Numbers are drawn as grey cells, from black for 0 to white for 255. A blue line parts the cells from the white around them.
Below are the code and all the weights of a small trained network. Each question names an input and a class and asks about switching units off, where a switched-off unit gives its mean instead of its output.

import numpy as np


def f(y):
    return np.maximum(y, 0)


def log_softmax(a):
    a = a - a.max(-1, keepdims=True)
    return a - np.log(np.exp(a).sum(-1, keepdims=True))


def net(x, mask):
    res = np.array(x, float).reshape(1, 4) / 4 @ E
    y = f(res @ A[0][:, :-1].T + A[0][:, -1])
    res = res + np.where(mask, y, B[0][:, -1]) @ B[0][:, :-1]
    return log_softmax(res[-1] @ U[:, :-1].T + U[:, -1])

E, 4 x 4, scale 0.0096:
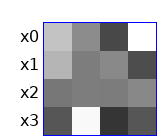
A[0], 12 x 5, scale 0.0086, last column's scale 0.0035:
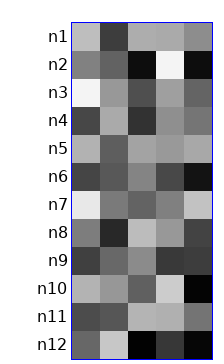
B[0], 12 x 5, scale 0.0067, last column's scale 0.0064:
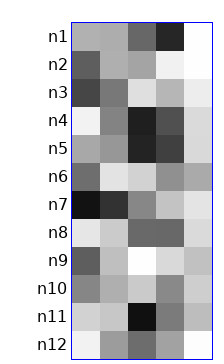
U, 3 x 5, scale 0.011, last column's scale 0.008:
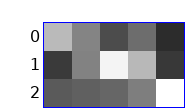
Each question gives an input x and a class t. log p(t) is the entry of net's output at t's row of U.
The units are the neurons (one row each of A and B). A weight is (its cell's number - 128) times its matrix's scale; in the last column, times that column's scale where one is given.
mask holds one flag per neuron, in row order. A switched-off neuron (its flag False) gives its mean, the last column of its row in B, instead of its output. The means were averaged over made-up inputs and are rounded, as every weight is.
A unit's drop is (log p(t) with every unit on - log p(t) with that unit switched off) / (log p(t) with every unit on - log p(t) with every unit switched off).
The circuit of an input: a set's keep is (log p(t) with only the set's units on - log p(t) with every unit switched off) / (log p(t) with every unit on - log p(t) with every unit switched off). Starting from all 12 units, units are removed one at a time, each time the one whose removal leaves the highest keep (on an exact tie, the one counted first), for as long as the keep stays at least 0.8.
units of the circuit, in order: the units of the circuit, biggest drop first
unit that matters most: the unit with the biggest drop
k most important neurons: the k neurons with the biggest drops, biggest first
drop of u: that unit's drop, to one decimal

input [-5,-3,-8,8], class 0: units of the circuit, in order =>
[n12]
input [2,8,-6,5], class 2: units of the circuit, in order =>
[n7 n8]
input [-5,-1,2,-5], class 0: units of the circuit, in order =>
[n8 n11]
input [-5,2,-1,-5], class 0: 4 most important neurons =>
[n8 n3 n7 n2]
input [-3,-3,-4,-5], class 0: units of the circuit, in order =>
[n8 n11]
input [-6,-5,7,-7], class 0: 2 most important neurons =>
[n11 n8]
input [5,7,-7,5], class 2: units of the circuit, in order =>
[n7 n3]
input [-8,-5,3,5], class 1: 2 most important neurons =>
[n9 n6]
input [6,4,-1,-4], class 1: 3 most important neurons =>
[n3 n7 n4]
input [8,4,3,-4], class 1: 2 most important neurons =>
[n3 n2]
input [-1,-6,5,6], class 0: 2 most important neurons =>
[n4 n12]
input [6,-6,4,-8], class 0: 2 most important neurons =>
[n11 n1]
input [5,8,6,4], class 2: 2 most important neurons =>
[n9 n6]
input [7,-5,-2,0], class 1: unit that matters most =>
n2
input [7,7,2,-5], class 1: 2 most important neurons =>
[n3 n7]
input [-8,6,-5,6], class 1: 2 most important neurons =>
[n9 n6]
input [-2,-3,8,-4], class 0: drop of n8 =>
0.2
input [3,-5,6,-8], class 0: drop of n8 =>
0.1
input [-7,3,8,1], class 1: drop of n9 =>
0.3
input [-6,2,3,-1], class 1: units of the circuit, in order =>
[n9]
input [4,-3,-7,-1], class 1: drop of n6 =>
-0.1
